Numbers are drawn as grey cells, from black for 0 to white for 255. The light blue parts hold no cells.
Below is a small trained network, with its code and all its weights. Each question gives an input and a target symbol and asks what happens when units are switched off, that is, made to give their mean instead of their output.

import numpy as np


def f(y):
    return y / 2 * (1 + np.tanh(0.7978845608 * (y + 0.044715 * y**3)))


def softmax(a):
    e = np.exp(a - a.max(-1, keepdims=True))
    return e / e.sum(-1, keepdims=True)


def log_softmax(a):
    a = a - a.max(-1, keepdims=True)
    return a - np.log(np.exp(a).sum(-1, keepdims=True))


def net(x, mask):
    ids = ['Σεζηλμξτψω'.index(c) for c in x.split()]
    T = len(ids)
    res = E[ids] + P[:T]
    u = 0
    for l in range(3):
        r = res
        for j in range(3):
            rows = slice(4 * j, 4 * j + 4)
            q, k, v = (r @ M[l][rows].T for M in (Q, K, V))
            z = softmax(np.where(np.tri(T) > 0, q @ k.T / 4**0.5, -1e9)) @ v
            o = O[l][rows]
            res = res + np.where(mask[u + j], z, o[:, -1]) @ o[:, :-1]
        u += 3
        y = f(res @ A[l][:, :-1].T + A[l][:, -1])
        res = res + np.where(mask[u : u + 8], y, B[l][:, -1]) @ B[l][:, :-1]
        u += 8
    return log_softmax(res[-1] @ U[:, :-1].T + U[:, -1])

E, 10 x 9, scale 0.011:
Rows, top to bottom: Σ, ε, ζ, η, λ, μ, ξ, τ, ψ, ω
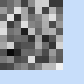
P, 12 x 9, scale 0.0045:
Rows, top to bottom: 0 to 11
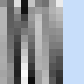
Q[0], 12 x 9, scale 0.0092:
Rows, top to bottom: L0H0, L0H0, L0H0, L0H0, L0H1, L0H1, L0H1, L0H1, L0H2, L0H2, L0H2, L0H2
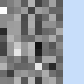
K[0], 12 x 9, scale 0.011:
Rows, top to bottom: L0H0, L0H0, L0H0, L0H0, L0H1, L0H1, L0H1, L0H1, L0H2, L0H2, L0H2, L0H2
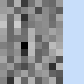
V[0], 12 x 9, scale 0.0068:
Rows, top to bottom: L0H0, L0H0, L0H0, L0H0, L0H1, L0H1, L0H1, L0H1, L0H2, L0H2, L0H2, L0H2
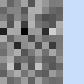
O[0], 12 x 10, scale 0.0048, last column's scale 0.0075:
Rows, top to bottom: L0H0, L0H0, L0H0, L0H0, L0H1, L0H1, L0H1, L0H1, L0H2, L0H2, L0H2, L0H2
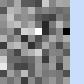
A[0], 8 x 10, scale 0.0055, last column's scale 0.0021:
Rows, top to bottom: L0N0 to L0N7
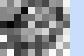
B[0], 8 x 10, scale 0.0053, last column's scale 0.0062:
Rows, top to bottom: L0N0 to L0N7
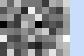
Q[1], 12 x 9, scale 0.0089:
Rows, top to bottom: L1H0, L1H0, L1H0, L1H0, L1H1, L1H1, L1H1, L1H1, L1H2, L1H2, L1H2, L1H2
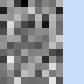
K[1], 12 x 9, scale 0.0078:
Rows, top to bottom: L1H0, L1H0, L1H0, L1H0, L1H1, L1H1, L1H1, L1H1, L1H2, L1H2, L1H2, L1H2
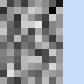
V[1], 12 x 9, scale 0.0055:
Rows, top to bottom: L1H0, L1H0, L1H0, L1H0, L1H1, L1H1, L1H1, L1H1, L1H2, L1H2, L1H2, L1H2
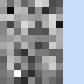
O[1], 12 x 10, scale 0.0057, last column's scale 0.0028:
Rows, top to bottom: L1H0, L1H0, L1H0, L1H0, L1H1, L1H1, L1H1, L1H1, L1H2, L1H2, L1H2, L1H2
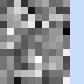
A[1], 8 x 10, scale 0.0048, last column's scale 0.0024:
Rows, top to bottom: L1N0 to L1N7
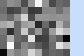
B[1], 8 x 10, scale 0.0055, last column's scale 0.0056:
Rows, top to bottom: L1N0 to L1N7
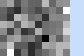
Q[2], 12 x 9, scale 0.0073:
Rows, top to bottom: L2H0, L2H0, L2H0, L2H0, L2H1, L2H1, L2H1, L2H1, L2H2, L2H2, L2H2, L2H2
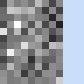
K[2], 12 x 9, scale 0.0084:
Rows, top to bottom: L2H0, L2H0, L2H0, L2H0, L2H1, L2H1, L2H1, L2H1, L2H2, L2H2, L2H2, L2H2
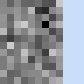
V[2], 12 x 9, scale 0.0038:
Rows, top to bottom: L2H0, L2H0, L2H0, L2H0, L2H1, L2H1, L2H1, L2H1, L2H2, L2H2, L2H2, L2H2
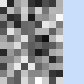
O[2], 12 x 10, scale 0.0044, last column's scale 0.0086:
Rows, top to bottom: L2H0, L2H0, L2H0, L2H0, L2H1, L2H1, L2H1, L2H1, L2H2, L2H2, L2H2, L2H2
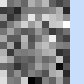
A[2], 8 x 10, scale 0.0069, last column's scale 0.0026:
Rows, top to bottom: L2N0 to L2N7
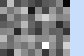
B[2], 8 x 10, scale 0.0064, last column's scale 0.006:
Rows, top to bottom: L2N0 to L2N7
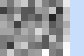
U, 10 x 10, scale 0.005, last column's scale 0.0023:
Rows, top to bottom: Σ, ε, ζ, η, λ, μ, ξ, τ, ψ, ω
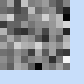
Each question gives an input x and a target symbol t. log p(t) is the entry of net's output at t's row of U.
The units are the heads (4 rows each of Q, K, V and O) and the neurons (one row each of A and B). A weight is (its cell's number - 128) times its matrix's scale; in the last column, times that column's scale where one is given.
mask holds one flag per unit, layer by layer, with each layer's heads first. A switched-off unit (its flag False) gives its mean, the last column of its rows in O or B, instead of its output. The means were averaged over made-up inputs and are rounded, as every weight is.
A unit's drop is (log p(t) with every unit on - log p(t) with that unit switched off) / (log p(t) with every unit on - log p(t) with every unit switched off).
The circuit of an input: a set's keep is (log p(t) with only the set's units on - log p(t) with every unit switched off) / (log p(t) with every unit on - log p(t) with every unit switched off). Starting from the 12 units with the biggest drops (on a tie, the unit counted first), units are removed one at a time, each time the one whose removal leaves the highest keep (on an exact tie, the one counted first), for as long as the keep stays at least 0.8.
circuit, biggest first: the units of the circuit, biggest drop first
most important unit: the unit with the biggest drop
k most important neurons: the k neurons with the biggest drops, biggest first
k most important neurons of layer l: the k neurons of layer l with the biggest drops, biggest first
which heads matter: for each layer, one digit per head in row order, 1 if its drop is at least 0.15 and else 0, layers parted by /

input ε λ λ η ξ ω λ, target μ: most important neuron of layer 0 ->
[L0N1]
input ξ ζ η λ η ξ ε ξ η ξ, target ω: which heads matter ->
010 / 100 / 001
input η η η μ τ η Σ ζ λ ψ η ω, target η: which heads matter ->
100 / 001 / 100
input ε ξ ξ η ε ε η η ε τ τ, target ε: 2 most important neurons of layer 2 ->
[L2N0 L2N3]
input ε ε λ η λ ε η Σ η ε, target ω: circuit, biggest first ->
[L0H1 L0N5 L1H2]
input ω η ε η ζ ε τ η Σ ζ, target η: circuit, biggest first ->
[L1H2 L2H0 L0N7]
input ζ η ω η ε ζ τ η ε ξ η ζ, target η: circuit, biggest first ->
[L2H0 L1H2 L0N7]
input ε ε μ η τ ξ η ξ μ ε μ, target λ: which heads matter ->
001 / 000 / 100
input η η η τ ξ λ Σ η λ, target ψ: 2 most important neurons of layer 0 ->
[L0N1 L0N5]
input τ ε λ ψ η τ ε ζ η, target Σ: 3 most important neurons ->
[L0N6 L0N3 L2N3]
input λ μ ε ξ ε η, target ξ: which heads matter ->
000 / 000 / 110
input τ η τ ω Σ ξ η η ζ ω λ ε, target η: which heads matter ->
100 / 101 / 100
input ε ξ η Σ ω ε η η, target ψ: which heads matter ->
000 / 010 / 110
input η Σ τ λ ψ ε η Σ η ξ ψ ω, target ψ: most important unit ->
L2H1
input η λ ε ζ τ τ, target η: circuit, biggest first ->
[L2H0 L1H2 L0N7]
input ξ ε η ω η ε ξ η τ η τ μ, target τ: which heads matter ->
001 / 100 / 010
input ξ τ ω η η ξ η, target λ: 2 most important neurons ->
[L0N6 L0N5]
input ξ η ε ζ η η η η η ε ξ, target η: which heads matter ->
100 / 001 / 100
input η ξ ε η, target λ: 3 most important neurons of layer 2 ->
[L2N7 L2N0 L2N4]
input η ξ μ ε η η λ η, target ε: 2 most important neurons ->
[L0N1 L0N7]
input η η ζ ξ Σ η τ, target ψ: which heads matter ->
000 / 100 / 010
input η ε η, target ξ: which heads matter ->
000 / 001 / 000
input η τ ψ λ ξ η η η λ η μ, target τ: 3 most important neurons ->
[L2N1 L0N0 L0N7]
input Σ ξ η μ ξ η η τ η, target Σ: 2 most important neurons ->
[L0N3 L2N4]
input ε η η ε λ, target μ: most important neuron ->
[L1N5]
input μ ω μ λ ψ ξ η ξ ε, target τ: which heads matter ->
111 / 100 / 010
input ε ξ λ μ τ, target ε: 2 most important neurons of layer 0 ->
[L0N3 L0N7]
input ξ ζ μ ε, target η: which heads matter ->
000 / 101 / 100
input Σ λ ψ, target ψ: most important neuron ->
[L2N0]
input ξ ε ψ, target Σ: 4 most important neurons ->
[L0N3 L2N4 L2N3 L2N0]
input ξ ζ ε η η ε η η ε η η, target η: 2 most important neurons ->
[L0N7 L0N5]
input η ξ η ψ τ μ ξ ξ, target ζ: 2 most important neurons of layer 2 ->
[L2N4 L2N6]
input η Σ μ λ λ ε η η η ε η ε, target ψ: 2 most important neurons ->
[L0N1 L0N0]
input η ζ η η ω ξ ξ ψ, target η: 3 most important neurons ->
[L0N7 L1N6 L0N0]
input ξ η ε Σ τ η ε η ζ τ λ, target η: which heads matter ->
000 / 001 / 100
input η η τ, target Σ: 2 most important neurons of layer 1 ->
[L1N5 L1N1]
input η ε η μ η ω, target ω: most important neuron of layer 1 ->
[L1N6]
